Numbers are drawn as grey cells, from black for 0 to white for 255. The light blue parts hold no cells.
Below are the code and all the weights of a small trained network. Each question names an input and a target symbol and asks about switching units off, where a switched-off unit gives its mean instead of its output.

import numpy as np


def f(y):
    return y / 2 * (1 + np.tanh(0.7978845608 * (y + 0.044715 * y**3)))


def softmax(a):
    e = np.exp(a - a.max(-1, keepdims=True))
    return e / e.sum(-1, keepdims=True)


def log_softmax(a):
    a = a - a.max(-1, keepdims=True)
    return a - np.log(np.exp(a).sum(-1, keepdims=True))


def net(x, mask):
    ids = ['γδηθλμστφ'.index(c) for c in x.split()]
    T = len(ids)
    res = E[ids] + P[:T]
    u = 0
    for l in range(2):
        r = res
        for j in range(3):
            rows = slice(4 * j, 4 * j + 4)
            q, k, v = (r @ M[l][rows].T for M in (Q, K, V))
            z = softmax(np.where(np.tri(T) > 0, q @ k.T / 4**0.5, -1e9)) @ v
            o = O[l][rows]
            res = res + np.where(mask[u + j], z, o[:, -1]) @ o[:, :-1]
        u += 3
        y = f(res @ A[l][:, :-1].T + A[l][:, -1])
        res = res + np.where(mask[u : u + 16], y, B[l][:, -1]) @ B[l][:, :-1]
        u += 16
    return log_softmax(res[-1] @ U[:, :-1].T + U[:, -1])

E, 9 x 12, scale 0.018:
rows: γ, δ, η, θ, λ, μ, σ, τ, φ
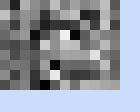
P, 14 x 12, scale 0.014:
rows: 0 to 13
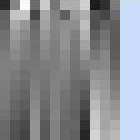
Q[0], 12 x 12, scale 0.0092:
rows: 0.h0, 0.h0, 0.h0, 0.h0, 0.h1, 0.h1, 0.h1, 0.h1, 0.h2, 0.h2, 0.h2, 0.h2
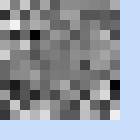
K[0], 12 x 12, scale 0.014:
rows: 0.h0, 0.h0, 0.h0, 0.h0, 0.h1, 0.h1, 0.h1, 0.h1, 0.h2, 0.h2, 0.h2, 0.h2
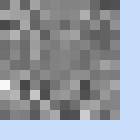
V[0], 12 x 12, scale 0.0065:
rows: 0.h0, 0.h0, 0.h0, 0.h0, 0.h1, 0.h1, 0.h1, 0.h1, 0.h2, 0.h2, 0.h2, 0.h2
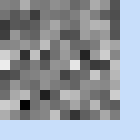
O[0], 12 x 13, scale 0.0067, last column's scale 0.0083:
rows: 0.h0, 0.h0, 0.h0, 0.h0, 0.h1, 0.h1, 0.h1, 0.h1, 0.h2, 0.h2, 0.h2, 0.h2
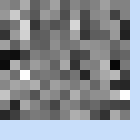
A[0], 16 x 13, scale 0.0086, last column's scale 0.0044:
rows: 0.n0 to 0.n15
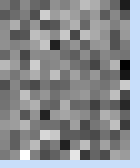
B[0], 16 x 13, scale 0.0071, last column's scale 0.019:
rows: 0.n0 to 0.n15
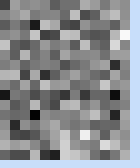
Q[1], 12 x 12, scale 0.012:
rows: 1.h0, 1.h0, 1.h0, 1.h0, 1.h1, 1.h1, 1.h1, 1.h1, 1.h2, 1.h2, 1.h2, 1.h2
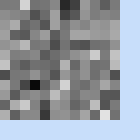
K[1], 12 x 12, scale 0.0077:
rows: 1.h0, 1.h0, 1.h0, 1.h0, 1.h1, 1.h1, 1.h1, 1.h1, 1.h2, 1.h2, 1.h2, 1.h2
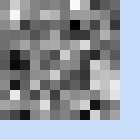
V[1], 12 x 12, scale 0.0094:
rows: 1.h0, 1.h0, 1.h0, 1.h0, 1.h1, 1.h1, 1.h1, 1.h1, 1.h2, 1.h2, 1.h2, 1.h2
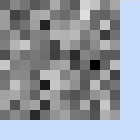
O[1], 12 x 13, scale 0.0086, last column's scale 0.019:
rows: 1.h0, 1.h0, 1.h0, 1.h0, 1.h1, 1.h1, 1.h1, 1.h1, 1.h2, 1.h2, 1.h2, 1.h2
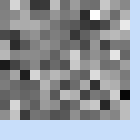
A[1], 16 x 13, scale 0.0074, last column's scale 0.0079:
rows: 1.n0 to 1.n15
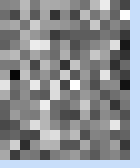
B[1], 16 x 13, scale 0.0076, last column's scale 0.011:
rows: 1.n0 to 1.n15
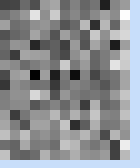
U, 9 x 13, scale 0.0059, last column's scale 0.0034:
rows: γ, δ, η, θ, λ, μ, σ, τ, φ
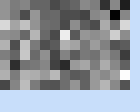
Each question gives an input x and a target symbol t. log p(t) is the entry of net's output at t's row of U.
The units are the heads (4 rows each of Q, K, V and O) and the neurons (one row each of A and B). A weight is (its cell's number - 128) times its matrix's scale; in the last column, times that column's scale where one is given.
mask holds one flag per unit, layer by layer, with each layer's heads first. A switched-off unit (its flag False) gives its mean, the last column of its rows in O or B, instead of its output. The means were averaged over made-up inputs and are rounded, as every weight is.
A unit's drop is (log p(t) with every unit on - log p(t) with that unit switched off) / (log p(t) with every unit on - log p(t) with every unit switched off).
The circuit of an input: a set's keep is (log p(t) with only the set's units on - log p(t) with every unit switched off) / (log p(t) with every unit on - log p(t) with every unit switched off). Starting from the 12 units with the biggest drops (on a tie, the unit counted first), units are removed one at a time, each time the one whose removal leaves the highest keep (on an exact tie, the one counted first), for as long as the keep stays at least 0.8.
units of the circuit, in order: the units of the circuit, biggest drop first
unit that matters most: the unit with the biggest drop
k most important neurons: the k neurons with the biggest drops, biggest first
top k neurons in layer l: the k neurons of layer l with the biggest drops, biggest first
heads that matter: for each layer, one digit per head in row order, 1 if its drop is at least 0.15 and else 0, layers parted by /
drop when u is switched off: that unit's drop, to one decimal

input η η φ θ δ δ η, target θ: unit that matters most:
0.n3
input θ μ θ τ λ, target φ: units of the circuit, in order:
(1.h0 0.n13)
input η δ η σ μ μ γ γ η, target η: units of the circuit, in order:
(1.h0 0.n14)
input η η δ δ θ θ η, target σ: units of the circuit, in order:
(1.h1 1.h2)
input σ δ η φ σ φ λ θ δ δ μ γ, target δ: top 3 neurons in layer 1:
(1.n4 1.n12 1.n6)
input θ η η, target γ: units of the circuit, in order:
(0.h1 1.h2 1.h1)
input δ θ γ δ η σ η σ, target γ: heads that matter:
100 / 011
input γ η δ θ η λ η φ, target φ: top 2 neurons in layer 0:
(0.n2 0.n15)
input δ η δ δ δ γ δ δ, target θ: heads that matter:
010 / 110
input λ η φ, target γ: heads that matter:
111 / 001
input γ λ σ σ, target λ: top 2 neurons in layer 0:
(0.n15 0.n4)
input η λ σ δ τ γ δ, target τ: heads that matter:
100 / 001
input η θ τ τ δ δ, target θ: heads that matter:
110 / 111
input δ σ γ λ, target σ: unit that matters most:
0.h1
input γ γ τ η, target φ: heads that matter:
110 / 010
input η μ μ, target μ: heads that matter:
111 / 111
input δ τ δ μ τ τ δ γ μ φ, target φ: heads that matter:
010 / 100
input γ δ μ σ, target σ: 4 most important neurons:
(1.n5 0.n15 0.n3 1.n2)
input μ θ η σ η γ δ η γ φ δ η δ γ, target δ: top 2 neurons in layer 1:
(1.n4 1.n6)
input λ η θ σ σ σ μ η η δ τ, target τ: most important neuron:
(0.n15)
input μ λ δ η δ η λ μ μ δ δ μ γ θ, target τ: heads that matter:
101 / 001
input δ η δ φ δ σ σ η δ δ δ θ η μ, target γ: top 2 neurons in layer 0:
(0.n3 0.n14)
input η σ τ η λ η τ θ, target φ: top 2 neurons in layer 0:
(0.n13 0.n15)
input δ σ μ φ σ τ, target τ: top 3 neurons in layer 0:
(0.n13 0.n6 0.n11)
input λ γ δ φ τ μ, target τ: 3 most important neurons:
(0.n15 0.n13 0.n3)
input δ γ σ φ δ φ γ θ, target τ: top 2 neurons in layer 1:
(1.n1 1.n11)
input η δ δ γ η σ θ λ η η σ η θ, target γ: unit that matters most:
0.h0
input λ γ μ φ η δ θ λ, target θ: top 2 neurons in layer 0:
(0.n15 0.n3)
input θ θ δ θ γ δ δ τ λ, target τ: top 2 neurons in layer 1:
(1.n12 1.n14)
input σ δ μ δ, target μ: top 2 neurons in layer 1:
(1.n7 1.n6)
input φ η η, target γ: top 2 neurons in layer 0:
(0.n15 0.n14)
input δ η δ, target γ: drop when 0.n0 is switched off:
0.0
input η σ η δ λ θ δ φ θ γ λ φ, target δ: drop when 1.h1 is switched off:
0.6
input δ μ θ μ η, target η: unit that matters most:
1.h0
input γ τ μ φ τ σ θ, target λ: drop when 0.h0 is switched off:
0.1
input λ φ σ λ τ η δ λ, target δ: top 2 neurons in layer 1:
(1.n4 1.n12)
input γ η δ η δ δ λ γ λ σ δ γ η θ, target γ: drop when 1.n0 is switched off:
-0.1
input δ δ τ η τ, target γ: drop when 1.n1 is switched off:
0.1
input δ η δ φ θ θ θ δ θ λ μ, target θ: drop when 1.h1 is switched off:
0.2
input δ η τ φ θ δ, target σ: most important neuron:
(0.n3)
